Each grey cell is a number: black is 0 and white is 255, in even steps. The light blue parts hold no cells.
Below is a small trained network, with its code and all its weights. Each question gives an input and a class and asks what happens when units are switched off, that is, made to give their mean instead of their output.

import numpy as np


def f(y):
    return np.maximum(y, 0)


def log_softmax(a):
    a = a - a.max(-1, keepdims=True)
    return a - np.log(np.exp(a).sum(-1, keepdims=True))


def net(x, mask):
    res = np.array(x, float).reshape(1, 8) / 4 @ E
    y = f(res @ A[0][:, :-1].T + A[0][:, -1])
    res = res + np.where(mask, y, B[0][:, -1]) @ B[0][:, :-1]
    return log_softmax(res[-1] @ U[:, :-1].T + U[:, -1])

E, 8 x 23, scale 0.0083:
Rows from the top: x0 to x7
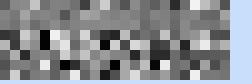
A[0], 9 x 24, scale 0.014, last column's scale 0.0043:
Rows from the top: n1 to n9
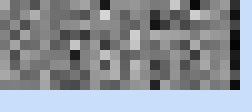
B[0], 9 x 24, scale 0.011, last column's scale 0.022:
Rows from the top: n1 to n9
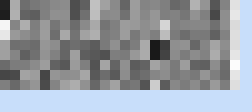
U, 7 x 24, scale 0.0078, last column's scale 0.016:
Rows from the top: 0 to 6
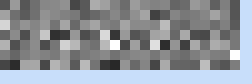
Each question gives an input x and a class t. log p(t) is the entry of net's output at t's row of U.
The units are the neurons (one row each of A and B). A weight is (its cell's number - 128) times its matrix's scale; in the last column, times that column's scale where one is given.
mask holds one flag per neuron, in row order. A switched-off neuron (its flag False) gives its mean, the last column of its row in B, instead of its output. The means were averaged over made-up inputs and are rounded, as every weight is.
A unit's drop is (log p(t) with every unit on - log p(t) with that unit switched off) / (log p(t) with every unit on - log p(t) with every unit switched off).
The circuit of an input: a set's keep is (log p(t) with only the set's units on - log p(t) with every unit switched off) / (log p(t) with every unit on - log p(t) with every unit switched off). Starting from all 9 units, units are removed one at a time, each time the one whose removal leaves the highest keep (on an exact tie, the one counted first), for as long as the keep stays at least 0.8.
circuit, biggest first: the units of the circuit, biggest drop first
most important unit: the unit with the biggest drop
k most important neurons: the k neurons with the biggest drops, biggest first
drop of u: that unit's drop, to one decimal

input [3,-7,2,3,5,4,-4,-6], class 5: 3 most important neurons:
(n5; n9; n7)
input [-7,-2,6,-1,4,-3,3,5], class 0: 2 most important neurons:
(n1; n6)
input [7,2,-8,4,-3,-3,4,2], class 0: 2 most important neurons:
(n2; n8)
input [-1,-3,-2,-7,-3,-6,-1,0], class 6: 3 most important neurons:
(n8; n3; n7)
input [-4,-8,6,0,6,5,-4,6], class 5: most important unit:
n6
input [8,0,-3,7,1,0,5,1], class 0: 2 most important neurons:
(n2; n8)
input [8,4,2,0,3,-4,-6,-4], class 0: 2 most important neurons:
(n2; n9)
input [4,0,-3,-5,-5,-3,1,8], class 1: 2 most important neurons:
(n5; n7)
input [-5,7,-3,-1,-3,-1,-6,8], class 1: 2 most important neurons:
(n5; n9)
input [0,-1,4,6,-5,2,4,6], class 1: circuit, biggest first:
(n8; n5)
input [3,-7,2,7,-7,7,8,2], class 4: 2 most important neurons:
(n9; n7)
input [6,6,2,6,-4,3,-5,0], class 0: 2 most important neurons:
(n8; n9)
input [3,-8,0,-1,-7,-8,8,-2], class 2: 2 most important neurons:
(n4; n7)
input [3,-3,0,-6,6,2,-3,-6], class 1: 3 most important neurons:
(n6; n9; n1)
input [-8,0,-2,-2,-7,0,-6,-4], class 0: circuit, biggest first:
(n1)
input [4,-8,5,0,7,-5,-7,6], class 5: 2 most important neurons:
(n9; n6)
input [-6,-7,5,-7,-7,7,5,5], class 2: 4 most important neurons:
(n3; n7; n2; n6)
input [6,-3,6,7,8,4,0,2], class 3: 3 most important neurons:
(n7; n8; n1)
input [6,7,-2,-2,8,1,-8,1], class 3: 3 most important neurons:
(n7; n9; n1)
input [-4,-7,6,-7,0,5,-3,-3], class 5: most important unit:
n3
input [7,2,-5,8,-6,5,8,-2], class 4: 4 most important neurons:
(n9; n8; n7; n1)
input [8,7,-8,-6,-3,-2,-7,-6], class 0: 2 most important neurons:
(n2; n9)
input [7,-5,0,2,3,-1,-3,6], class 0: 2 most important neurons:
(n2; n6)
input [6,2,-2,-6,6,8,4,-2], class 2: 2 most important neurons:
(n3; n1)
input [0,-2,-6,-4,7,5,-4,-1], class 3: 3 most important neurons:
(n7; n4; n9)
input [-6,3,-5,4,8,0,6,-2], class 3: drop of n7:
1.0
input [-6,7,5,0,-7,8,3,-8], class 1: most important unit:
n6
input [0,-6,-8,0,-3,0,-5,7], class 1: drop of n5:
0.4
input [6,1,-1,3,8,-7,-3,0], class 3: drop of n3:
0.2
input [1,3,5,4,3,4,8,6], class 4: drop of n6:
0.1
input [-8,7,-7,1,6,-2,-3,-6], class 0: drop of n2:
0.0
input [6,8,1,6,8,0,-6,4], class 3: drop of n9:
0.1
